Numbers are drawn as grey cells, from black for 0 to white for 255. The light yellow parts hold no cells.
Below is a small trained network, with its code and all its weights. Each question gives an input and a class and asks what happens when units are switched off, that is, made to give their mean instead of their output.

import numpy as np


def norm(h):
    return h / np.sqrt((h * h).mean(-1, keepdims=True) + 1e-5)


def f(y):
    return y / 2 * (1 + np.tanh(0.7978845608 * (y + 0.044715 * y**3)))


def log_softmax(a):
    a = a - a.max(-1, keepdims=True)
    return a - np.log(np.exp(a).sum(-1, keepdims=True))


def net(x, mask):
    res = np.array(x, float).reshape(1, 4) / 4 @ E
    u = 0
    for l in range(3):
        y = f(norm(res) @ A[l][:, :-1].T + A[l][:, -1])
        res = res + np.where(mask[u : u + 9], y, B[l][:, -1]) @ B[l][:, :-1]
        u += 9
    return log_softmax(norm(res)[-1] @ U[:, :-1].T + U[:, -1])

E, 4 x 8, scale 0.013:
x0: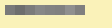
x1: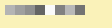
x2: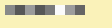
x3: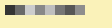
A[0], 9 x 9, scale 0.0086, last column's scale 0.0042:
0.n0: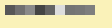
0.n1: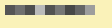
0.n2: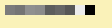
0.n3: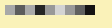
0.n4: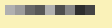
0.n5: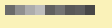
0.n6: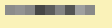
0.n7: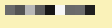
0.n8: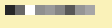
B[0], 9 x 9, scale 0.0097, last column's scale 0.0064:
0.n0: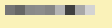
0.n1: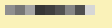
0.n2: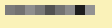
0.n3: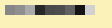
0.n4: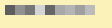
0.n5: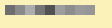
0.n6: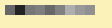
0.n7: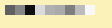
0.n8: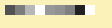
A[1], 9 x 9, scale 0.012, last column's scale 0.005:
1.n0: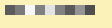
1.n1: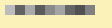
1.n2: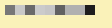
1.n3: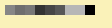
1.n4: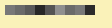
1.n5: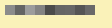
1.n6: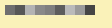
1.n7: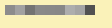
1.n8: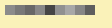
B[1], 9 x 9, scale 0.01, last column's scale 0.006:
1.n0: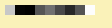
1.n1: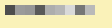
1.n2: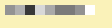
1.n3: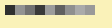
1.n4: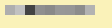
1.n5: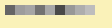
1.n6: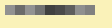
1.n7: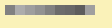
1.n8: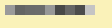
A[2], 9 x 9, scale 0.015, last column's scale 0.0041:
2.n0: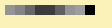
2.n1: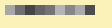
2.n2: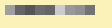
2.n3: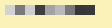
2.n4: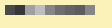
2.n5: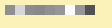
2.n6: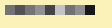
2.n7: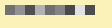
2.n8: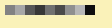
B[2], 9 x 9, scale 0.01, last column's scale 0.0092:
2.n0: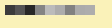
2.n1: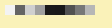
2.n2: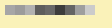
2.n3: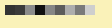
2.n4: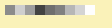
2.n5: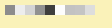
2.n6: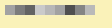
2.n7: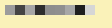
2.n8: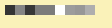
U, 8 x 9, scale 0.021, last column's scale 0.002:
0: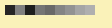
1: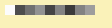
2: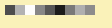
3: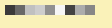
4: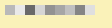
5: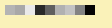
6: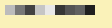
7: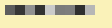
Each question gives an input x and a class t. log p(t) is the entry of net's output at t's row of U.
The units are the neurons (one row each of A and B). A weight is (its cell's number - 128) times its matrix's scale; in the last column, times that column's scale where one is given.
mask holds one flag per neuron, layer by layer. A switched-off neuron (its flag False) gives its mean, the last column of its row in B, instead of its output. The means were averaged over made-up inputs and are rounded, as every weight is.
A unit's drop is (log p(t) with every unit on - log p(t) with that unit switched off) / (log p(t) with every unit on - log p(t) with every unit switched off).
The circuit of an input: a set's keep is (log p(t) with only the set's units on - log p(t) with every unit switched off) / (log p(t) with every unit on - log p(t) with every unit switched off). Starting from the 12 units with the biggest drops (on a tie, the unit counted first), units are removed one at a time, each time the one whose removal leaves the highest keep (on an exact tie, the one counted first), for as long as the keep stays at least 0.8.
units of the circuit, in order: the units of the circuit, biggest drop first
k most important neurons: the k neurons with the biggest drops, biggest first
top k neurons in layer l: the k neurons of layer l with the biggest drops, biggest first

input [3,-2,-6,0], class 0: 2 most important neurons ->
[0.n8 2.n8]
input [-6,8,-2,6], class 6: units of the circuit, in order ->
[1.n0]
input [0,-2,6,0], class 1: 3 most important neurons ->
[0.n7 2.n1 0.n8]
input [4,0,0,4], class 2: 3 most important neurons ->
[0.n8 2.n4 0.n7]
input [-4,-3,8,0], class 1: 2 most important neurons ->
[0.n7 2.n1]
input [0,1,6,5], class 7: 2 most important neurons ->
[0.n3 1.n0]
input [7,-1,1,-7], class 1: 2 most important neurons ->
[2.n1 0.n3]
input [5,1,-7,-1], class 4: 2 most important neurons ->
[1.n0 0.n3]
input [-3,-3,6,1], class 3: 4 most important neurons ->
[1.n0 0.n7 0.n8 1.n4]
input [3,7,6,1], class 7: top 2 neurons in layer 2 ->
[2.n3 2.n4]
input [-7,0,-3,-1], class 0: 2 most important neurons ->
[0.n8 0.n7]
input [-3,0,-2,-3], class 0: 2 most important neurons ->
[0.n8 0.n7]
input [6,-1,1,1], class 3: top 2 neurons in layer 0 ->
[0.n0 0.n8]
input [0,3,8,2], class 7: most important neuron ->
[0.n3]
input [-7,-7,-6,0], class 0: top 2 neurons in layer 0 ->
[0.n8 0.n1]
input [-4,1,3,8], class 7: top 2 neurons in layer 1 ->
[1.n0 1.n2]
